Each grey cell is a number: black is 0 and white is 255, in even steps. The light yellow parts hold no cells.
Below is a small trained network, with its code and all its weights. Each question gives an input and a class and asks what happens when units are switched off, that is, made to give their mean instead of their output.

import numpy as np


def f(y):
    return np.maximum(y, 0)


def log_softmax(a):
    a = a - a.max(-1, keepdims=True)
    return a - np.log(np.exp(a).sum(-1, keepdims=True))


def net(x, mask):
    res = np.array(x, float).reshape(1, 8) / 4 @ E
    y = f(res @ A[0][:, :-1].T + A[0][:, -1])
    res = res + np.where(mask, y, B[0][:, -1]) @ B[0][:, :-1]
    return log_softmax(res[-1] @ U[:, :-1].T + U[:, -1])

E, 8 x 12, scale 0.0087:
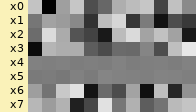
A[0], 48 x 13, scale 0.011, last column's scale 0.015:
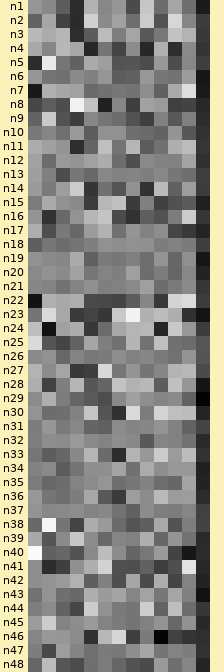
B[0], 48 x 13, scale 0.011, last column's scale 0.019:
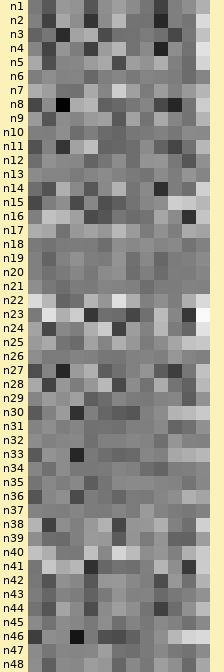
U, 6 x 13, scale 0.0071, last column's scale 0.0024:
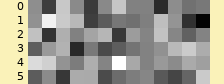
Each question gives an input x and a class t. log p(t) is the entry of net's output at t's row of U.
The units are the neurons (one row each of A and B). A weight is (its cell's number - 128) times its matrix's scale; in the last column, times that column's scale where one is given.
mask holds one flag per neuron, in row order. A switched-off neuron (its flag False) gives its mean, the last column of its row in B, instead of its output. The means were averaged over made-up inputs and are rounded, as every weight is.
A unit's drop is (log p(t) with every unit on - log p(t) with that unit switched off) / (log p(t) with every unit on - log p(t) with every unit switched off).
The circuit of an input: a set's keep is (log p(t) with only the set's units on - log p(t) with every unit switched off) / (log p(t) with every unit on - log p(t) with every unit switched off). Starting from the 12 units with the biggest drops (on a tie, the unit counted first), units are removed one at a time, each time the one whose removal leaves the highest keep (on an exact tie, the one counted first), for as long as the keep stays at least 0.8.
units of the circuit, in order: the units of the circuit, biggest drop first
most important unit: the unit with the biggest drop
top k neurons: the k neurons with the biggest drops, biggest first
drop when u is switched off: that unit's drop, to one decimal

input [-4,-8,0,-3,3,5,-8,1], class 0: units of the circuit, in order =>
(n2)
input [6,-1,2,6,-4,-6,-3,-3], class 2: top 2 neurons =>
(n24, n28)
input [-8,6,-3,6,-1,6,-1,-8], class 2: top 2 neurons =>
(n5, n38)
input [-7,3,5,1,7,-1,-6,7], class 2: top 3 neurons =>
(n38, n5, n9)
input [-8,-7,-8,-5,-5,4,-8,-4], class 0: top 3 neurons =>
(n2, n44, n1)
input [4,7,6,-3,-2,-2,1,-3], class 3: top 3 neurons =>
(n46, n15, n41)
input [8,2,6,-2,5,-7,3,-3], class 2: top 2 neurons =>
(n24, n28)
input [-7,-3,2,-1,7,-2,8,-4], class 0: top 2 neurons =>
(n4, n14)
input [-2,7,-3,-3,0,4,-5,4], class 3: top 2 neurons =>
(n46, n15)
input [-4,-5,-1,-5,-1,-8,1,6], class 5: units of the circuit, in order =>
(n11, n27)
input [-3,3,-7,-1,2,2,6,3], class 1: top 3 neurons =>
(n41, n16, n2)
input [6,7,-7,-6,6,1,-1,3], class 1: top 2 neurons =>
(n41, n16)
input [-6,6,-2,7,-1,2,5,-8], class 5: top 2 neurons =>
(n8, n40)
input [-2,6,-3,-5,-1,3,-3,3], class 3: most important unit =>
n46
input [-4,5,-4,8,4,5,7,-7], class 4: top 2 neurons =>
(n22, n7)
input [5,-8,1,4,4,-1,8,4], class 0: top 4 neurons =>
(n14, n4, n46, n42)
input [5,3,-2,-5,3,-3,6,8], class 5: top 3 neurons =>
(n27, n3, n11)
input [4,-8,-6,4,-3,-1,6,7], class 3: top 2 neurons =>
(n30, n33)
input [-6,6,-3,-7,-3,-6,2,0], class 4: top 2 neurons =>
(n40, n17)
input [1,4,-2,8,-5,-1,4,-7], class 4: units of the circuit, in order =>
(n22)
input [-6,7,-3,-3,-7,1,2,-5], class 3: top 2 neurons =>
(n46, n15)
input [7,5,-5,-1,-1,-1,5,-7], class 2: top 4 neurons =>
(n24, n28, n27, n3)
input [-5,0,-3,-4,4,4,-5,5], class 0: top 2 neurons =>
(n2, n24)
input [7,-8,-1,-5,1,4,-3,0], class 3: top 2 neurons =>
(n30, n33)
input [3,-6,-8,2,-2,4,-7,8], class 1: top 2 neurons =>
(n41, n16)
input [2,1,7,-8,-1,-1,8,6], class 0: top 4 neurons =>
(n4, n14, n42, n22)
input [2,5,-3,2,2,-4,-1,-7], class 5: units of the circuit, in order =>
(n8)
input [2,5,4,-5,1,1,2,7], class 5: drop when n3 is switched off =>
0.1
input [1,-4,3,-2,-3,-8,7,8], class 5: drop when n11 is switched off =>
0.8
